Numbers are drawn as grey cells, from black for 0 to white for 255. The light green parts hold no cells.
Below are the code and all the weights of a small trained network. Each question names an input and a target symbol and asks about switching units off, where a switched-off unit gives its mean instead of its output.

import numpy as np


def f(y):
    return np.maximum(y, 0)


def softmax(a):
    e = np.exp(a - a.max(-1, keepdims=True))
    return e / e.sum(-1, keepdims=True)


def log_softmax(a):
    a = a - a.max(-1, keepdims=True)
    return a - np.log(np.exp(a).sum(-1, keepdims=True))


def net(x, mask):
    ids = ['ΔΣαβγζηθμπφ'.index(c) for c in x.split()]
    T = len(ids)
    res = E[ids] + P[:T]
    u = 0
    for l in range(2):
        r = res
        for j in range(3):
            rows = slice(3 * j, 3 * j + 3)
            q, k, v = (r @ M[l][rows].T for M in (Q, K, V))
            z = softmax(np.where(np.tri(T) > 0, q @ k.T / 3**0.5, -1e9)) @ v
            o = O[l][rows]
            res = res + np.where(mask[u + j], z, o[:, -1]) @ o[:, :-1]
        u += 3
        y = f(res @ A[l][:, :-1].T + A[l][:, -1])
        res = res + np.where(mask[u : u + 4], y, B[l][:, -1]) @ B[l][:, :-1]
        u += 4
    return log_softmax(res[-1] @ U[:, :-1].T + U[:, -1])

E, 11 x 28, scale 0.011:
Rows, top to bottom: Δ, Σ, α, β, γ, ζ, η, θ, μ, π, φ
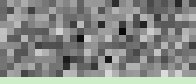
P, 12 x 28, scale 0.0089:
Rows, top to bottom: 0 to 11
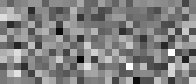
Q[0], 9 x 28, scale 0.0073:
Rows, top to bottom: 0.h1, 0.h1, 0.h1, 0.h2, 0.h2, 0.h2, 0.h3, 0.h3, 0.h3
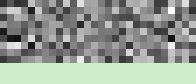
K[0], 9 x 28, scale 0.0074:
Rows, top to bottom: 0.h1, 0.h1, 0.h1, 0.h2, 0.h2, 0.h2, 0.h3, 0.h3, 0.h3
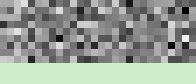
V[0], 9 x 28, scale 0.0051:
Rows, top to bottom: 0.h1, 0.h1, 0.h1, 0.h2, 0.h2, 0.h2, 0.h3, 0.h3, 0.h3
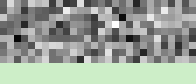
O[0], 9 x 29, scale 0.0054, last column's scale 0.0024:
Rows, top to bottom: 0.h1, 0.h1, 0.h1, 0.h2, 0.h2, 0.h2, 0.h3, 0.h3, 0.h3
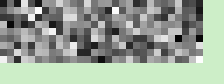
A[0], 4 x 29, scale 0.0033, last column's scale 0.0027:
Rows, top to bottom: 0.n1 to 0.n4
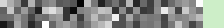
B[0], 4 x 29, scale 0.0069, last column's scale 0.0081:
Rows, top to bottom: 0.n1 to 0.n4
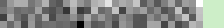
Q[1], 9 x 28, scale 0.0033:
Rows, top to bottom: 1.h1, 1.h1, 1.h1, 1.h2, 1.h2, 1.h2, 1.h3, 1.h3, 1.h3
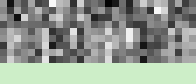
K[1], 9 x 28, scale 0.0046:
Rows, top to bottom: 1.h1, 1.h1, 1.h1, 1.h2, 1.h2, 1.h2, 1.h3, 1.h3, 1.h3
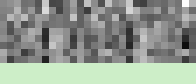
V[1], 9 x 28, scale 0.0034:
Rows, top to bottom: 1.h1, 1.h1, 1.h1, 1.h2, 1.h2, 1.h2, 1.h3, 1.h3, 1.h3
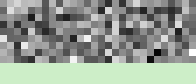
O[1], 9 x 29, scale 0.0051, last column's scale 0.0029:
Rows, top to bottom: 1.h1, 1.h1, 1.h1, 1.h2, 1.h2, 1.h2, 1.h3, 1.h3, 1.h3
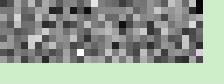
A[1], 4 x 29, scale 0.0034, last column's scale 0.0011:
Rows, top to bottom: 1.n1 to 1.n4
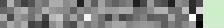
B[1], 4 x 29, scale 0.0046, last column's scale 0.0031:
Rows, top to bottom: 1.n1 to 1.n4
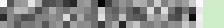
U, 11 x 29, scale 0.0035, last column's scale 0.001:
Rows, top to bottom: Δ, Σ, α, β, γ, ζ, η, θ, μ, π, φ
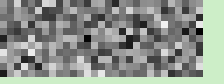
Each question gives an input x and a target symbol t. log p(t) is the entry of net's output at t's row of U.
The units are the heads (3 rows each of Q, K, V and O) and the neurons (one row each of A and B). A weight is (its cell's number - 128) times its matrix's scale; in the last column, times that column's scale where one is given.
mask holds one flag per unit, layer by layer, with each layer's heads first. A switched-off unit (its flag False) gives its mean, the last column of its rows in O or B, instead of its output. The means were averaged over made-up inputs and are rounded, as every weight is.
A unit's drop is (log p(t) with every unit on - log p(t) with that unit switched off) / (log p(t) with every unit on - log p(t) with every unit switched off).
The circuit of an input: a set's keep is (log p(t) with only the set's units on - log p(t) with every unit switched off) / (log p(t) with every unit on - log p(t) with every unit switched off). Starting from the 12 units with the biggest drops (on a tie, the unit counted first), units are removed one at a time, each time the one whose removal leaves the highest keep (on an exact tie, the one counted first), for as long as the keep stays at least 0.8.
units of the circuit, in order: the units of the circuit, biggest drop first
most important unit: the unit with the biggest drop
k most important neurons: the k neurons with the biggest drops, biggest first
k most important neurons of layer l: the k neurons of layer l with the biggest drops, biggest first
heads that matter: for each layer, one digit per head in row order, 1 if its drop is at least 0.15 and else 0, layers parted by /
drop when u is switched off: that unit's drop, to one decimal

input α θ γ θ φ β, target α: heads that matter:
101 / 011
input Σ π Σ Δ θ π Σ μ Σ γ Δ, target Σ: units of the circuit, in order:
1.h3, 0.h3, 0.h2
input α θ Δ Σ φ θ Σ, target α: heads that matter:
101 / 111
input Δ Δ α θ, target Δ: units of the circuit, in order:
1.h2, 1.h1, 0.h2
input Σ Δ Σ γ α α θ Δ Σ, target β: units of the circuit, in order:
0.h2
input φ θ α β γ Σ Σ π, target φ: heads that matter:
110 / 111
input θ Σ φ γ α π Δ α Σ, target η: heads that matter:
110 / 000
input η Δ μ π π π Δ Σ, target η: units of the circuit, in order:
0.h3, 1.h3
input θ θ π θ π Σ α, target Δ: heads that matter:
001 / 000
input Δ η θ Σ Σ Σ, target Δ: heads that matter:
010 / 110
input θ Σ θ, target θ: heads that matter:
010 / 011
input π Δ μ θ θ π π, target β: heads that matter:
111 / 000
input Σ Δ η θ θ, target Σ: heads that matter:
010 / 101
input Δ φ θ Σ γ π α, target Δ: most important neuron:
0.n2
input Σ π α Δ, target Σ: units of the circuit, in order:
1.h3, 0.h3
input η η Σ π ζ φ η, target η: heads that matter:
001 / 111
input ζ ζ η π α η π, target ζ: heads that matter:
001 / 011
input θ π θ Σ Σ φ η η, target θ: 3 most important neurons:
1.n1, 0.n1, 0.n2
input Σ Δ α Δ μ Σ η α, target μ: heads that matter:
110 / 000
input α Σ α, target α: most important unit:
1.h2
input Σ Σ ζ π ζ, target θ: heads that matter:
101 / 000
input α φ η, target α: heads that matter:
100 / 111
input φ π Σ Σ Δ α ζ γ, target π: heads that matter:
011 / 000
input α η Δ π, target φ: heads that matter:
001 / 000
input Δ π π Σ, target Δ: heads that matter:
000 / 000
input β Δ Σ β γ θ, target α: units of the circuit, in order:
1.n1, 0.h1, 0.n4, 0.h3
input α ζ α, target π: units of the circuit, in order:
0.h1
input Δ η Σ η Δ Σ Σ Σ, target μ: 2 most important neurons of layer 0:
0.n2, 0.n4
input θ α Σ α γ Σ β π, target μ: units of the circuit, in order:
0.h2, 0.h1
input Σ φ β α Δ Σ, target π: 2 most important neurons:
0.n2, 0.n1
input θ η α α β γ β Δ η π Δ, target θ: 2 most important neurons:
1.n1, 0.n1
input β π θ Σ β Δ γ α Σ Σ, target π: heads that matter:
101 / 000
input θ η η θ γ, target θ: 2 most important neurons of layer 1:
1.n1, 1.n3
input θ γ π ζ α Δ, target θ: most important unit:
0.h3
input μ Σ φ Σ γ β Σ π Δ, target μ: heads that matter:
000 / 000
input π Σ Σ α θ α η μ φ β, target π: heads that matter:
011 / 111
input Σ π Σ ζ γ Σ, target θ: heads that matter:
101 / 000
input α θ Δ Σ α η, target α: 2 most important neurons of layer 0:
0.n1, 0.n2
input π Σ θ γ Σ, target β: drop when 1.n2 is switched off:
0.0
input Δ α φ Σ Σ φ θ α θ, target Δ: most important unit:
1.h1
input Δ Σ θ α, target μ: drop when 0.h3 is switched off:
0.2
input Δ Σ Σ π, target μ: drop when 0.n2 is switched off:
0.2
